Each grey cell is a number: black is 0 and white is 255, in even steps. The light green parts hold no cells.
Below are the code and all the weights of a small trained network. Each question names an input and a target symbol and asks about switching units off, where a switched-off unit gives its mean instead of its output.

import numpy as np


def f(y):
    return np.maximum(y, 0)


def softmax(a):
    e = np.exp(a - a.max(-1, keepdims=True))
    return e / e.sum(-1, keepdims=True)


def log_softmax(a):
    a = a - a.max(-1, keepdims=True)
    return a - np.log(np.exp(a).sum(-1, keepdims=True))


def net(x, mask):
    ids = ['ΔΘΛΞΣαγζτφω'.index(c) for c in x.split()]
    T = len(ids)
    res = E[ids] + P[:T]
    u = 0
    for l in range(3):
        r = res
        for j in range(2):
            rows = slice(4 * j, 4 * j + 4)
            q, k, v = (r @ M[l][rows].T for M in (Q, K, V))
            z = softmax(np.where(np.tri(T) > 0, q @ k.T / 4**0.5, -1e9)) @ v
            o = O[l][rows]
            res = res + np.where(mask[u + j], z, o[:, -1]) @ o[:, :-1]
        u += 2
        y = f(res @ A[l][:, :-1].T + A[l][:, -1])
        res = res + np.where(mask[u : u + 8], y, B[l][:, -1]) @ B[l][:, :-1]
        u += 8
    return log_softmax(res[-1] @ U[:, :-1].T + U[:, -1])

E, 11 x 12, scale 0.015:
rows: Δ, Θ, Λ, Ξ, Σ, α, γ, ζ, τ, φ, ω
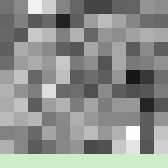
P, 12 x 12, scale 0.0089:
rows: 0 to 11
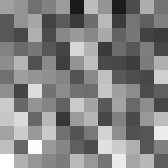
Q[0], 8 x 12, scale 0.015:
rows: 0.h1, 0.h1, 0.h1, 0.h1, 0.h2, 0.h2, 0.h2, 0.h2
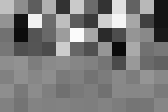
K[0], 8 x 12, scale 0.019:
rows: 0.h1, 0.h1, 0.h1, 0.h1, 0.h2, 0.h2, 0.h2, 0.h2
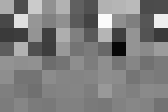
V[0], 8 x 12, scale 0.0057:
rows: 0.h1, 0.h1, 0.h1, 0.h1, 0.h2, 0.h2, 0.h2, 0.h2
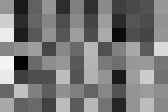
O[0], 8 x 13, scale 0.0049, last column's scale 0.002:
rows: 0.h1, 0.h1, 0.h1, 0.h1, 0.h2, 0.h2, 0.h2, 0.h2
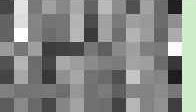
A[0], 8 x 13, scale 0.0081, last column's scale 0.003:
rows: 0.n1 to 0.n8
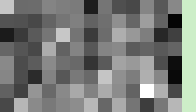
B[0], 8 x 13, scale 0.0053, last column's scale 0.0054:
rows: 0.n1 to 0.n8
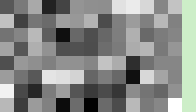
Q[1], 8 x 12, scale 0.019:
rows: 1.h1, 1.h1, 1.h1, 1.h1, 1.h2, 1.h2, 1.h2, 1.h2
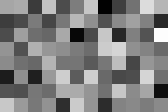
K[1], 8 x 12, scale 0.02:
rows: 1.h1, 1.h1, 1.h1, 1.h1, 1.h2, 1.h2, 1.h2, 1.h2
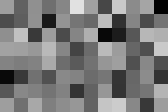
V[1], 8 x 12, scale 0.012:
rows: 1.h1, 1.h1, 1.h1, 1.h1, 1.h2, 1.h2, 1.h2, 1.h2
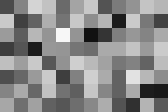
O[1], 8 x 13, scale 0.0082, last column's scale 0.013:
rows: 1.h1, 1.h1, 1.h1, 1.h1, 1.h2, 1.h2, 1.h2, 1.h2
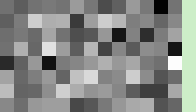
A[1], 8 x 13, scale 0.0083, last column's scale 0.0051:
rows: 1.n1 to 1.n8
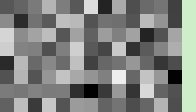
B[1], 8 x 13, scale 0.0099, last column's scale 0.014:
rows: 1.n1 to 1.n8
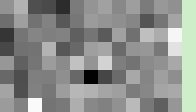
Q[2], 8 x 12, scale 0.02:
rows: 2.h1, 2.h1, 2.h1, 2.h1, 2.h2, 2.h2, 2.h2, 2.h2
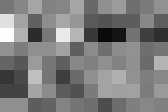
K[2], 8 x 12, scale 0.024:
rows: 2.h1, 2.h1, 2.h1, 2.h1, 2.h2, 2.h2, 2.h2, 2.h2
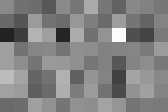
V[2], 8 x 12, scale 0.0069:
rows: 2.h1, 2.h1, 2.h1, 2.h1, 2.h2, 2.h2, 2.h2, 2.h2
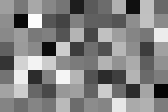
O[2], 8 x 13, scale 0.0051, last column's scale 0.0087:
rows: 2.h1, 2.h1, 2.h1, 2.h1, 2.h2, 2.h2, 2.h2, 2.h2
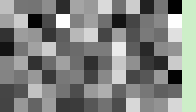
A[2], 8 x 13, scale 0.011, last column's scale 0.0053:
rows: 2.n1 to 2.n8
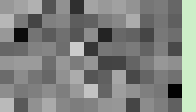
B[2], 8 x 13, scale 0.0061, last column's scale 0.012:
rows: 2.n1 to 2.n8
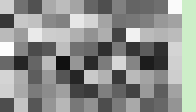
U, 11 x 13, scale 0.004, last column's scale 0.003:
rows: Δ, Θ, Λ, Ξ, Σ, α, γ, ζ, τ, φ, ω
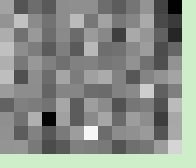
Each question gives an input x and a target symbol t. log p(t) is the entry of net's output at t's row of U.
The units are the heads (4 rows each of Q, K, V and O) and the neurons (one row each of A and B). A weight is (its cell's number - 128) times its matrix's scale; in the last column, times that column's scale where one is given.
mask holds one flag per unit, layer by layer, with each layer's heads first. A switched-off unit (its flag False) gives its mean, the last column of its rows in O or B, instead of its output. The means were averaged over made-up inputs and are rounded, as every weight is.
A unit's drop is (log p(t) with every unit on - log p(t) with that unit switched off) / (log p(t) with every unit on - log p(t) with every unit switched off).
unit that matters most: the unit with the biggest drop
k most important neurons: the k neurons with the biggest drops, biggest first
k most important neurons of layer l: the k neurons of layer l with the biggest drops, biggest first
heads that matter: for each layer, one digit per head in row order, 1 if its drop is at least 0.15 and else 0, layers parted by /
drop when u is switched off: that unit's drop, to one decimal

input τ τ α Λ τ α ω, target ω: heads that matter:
00 / 11 / 00
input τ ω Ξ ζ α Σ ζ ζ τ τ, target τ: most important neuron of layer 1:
(1.n3)
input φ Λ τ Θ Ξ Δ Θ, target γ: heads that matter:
01 / 01 / 10
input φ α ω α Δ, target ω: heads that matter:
00 / 11 / 01
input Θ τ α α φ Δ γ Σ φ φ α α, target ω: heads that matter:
00 / 10 / 01
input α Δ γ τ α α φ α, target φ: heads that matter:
00 / 01 / 10
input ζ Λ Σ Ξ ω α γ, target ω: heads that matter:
00 / 11 / 00
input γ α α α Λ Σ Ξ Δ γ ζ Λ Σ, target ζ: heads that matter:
00 / 10 / 00
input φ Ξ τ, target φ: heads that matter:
10 / 11 / 00
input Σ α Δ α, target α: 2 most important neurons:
(1.n7, 1.n5)
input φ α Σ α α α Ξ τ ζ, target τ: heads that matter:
00 / 11 / 00
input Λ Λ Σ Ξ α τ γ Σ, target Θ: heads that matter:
10 / 11 / 11
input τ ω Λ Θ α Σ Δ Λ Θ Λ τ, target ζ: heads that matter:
01 / 10 / 10
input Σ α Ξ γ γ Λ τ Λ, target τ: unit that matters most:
1.h2
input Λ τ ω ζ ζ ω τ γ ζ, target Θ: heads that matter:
10 / 11 / 11
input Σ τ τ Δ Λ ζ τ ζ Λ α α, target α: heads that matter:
00 / 01 / 01
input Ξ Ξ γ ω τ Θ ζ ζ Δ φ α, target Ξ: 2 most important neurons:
(2.n7, 1.n1)
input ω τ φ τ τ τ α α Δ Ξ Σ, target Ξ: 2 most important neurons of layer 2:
(2.n6, 2.n7)
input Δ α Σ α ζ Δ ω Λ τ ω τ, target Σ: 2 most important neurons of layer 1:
(1.n8, 1.n5)
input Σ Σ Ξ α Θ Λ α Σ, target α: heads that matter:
00 / 11 / 01
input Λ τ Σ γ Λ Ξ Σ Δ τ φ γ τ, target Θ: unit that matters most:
0.h1
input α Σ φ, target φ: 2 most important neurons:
(1.n3, 1.n7)
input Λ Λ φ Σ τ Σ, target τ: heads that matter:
01 / 11 / 00
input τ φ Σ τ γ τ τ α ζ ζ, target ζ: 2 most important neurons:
(1.n4, 1.n3)
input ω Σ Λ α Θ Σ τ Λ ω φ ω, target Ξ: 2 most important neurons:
(2.n6, 1.n8)
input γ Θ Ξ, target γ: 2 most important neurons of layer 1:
(1.n6, 1.n5)
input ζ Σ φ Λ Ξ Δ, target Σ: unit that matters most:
2.h1
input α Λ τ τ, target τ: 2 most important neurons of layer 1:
(1.n4, 1.n3)
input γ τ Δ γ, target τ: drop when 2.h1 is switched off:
0.1
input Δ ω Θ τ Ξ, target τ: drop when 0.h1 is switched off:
0.1
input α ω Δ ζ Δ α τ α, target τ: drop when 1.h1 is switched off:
0.4
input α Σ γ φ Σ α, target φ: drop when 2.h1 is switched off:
0.2
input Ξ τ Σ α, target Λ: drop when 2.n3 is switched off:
0.3
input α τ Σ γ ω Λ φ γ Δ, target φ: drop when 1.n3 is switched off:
0.1
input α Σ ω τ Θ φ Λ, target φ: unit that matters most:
1.h2
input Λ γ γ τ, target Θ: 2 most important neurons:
(0.n7, 2.n2)
